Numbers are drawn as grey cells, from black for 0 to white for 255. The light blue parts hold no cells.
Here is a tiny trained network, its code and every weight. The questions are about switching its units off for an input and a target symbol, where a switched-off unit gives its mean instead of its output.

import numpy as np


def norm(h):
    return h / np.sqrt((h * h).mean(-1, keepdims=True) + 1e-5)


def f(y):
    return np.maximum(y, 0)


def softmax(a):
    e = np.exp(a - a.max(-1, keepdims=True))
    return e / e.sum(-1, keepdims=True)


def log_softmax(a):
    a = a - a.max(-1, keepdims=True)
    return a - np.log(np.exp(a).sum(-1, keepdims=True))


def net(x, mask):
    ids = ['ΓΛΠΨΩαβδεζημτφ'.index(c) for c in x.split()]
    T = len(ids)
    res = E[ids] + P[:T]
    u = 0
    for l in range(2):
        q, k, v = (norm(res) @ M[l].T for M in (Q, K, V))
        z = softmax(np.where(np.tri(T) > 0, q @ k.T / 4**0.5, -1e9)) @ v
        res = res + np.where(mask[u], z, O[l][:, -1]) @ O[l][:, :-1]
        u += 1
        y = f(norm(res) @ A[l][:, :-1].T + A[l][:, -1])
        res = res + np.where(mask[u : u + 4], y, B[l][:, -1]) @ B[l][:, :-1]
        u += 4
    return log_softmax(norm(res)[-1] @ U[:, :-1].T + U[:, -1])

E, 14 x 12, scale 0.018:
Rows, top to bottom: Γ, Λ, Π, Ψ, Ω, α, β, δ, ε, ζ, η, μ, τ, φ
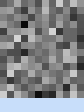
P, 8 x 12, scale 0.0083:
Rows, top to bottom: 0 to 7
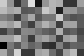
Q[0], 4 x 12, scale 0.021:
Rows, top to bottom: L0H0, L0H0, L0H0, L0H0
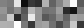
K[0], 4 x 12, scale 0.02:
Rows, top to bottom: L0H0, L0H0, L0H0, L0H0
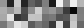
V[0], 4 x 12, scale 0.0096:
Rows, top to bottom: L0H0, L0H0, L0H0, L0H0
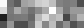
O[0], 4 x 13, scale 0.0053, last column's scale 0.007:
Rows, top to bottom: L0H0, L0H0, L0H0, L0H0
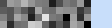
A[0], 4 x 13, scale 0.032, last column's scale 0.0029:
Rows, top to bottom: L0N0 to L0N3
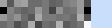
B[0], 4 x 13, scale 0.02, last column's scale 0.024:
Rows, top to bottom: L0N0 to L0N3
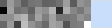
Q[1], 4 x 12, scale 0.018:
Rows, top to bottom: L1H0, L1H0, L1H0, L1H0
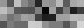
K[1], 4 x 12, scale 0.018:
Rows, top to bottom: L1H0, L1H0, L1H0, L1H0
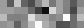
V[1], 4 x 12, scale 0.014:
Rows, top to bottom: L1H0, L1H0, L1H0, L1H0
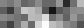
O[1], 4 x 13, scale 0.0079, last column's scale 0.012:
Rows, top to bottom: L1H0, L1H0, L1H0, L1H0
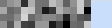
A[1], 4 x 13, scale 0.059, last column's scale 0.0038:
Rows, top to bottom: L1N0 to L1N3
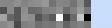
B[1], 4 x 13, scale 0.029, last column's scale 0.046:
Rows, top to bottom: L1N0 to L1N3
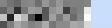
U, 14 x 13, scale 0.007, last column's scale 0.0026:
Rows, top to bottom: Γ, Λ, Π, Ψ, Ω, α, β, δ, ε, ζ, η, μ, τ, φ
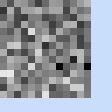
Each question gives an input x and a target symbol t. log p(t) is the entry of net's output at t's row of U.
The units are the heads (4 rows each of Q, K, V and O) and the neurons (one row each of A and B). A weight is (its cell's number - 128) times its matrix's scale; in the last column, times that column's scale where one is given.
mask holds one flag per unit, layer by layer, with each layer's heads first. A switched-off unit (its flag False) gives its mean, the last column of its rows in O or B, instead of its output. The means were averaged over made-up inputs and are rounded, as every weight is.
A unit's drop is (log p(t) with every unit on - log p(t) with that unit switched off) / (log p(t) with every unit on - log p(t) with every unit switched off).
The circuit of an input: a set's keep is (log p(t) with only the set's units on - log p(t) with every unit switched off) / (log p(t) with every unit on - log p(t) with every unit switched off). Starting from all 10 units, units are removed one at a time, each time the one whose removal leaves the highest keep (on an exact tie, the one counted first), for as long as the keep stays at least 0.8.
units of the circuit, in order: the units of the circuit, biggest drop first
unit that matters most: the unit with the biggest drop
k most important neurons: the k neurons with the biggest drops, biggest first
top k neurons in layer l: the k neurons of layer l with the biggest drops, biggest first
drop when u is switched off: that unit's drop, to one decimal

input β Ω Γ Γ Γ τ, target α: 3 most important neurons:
[L0N3, L1N2, L1N1]
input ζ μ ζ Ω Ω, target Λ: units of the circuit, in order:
[L1N2]
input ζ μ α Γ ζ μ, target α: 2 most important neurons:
[L0N3, L1N2]
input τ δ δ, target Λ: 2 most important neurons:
[L0N1, L1N2]
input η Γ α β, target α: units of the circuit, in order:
[L0N3, L1N2, L1N1, L1N3]
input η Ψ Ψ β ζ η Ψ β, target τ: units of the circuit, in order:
[L0N3, L1N2, L1N1]
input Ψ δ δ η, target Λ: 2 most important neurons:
[L1N2, L0N3]
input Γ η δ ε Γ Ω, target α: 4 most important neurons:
[L0N3, L1N2, L1N1, L1N3]
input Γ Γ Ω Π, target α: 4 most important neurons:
[L0N3, L1N2, L1N1, L1N3]
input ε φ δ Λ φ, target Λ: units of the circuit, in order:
[L1H0, L0H0, L1N2]
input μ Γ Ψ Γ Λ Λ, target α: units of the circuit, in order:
[L0N3, L1N2, L1N1, L1N3]
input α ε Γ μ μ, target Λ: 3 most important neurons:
[L0N1, L1N2, L0N3]
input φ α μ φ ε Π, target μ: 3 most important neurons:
[L0N3, L1N2, L1N1]
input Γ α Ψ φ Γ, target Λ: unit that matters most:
L1H0
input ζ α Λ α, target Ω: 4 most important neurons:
[L0N3, L1N2, L1N3, L1N1]
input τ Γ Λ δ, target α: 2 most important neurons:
[L0N3, L1N2]
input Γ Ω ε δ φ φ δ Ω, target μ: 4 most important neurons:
[L0N3, L1N2, L1N1, L1N3]
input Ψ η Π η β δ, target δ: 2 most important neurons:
[L0N3, L1N2]
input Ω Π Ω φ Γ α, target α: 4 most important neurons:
[L0N3, L1N2, L1N1, L1N3]
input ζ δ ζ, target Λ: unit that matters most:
L0H0
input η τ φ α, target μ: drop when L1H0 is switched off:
0.1
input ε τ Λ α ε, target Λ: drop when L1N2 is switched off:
0.4
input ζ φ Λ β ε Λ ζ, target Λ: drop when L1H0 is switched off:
0.0
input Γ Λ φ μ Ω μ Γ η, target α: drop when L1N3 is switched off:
0.1
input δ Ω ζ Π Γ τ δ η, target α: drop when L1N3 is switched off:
0.2
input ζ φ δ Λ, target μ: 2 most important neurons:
[L0N3, L1N2]
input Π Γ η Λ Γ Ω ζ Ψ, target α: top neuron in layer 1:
[L1N2]
